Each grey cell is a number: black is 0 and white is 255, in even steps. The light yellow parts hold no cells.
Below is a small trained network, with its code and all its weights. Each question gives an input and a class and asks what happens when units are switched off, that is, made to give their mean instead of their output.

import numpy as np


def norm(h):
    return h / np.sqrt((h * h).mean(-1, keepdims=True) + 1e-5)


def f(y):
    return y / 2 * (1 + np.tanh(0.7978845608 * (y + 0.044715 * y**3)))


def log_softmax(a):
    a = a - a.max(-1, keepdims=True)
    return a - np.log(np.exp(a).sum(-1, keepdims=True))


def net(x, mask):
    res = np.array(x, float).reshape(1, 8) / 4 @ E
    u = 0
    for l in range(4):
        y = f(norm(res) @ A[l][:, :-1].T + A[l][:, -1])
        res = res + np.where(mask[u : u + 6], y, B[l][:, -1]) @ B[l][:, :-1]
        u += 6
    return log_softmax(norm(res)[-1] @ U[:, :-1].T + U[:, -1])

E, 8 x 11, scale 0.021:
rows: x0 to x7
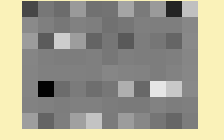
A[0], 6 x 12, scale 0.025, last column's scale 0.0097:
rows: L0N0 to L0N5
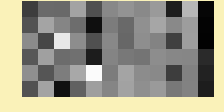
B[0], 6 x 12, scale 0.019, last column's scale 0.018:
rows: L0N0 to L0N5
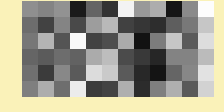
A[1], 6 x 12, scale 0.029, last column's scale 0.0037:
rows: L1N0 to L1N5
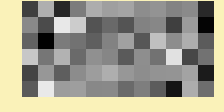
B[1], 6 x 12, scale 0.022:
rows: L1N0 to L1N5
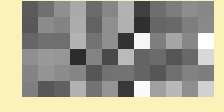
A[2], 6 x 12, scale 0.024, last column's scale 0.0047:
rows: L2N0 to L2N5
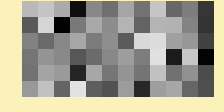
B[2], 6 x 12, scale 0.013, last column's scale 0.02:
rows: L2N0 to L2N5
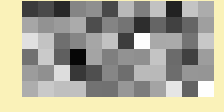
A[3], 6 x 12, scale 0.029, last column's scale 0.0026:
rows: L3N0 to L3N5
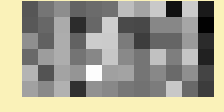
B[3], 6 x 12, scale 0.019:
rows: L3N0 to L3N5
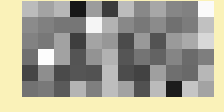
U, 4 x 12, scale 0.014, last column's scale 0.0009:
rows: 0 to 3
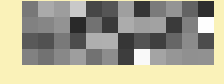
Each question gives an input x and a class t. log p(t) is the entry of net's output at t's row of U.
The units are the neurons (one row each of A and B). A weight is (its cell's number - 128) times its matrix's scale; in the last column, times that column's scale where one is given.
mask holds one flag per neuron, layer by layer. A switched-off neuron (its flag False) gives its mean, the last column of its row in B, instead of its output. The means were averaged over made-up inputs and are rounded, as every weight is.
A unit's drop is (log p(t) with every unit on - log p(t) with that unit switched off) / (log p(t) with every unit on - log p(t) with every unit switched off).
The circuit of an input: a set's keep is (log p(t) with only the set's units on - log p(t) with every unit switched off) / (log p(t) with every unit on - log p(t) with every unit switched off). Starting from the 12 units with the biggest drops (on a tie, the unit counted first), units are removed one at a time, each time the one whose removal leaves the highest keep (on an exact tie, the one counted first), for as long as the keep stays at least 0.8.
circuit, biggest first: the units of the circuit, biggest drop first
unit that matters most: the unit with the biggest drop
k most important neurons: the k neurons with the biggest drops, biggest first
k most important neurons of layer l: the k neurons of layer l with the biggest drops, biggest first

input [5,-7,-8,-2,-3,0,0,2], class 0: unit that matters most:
L0N5
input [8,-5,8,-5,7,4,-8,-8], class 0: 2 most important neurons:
L0N2, L0N4
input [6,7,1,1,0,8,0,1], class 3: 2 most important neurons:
L1N2, L2N2
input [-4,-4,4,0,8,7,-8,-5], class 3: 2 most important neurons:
L1N2, L0N4
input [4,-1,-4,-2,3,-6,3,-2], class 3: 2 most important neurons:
L1N5, L0N2
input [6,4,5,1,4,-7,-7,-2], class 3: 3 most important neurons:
L1N5, L1N3, L0N5
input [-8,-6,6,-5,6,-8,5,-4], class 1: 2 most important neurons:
L1N3, L0N0
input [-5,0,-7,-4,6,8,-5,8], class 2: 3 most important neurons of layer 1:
L1N5, L1N3, L1N0
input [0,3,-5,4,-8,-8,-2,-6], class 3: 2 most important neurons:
L1N5, L0N4
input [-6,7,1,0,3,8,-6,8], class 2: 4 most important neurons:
L0N0, L1N5, L1N3, L0N4
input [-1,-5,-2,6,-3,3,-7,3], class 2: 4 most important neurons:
L0N4, L0N2, L0N0, L1N5
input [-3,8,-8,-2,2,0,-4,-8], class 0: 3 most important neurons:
L0N5, L0N4, L2N5
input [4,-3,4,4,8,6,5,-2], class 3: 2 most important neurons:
L1N2, L0N5
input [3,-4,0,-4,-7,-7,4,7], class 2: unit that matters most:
L0N4
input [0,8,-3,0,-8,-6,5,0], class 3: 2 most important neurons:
L1N5, L0N2
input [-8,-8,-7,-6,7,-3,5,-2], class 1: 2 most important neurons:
L1N3, L0N2
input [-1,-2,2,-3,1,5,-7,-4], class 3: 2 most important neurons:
L1N2, L0N4
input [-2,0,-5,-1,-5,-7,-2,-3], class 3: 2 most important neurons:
L1N5, L0N2
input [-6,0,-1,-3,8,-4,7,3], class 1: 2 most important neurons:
L0N0, L1N3
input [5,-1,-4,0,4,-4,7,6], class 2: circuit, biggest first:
L0N4
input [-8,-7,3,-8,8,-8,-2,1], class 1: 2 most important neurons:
L1N3, L0N0
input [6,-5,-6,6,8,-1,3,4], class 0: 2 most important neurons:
L0N5, L1N3
